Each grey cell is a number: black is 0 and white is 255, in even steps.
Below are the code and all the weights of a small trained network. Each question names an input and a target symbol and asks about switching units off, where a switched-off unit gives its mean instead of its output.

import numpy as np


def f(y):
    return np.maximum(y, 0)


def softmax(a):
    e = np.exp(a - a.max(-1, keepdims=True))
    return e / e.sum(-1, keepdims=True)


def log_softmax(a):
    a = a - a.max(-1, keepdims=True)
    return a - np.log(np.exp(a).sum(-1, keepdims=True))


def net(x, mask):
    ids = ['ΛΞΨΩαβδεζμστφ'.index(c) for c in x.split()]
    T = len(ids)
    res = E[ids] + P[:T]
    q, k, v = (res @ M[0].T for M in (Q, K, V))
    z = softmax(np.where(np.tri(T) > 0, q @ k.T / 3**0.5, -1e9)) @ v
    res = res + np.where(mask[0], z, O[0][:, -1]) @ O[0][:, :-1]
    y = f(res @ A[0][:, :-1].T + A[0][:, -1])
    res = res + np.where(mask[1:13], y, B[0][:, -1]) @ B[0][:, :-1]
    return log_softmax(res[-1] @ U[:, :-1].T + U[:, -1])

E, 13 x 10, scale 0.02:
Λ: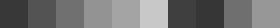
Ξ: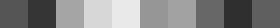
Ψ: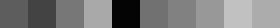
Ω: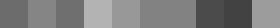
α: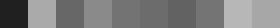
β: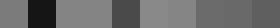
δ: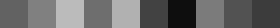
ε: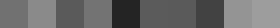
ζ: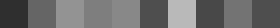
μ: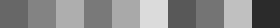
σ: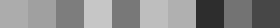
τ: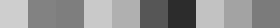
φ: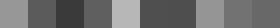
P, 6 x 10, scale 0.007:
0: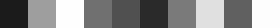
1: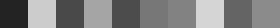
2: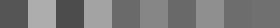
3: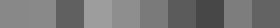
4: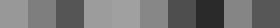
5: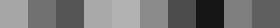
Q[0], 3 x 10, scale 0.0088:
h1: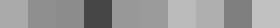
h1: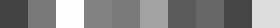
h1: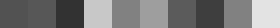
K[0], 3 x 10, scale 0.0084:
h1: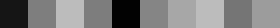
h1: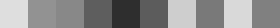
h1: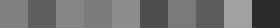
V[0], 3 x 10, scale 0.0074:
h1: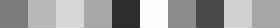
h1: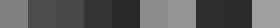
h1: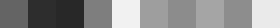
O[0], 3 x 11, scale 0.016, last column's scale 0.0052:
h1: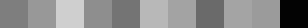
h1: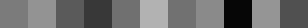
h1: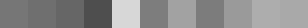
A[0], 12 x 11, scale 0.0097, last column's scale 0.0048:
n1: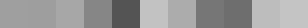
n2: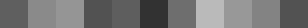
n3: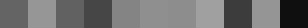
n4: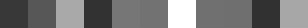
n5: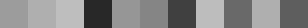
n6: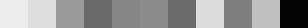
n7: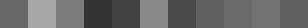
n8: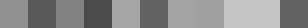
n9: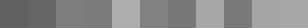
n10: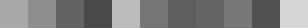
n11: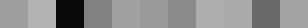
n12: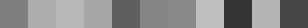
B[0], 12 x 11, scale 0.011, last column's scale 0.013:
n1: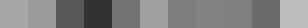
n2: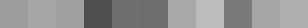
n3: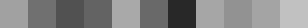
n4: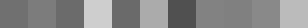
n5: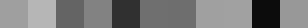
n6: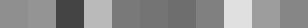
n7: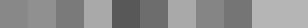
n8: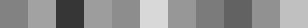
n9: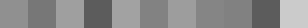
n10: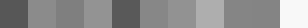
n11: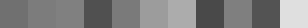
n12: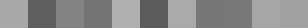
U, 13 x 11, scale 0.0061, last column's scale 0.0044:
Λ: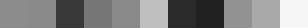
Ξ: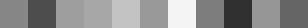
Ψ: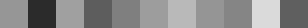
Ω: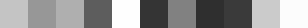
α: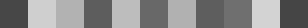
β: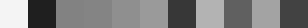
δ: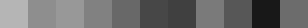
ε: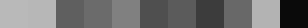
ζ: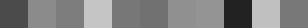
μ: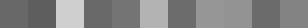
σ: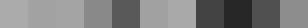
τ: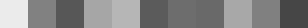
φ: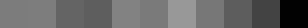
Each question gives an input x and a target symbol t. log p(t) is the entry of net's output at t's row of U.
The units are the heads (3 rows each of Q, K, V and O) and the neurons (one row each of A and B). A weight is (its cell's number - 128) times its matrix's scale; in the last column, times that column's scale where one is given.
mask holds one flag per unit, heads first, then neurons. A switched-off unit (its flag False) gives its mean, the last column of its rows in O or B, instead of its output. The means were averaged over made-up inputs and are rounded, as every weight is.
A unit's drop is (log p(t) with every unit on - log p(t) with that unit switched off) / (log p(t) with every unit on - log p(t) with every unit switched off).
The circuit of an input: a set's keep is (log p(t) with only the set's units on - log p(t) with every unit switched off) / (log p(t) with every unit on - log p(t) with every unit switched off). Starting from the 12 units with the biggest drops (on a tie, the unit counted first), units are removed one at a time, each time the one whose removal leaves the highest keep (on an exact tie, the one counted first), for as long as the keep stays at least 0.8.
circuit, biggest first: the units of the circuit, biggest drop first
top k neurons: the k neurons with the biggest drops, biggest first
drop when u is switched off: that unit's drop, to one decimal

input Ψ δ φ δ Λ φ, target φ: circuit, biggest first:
[n11 n10 h1]
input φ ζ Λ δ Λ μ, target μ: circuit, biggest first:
[n8 n3 h1]
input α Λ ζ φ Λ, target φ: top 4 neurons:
[n10 n11 n9 n4]
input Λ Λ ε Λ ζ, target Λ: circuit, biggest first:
[n4 h1]
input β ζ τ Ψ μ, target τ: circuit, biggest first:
[h1]
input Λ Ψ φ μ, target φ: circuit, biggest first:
[h1 n11 n10]
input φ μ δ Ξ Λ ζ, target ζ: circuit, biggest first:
[n4 n1 n11]
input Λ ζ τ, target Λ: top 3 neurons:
[n8 n6 n11]
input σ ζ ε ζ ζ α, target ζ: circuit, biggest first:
[h1 n7]
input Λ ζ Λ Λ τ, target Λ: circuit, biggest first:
[h1 n8]
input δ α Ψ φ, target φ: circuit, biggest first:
[n11 h1 n10]
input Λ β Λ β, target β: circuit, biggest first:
[h1 n3 n11]
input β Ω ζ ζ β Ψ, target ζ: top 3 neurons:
[n7 n11 n9]
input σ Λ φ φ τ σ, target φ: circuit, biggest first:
[h1 n11 n10]
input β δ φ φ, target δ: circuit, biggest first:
[h1]
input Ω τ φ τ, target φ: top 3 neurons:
[n11 n10 n3]
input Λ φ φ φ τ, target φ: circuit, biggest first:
[h1 n11 n10]
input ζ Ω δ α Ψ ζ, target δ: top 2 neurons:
[n8 n7]
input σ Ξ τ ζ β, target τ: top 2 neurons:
[n11 n10]
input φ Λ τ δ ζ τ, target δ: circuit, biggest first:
[h1 n8 n11]
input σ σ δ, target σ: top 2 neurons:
[n3 n7]
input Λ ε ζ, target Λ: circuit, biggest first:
[n4]
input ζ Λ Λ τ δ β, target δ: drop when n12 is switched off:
0.1
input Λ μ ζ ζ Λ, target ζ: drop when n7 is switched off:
0.3
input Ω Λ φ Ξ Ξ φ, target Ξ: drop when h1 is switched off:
0.4
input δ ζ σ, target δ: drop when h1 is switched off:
0.9
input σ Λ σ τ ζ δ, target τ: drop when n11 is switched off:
0.2
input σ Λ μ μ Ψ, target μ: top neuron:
[n3]
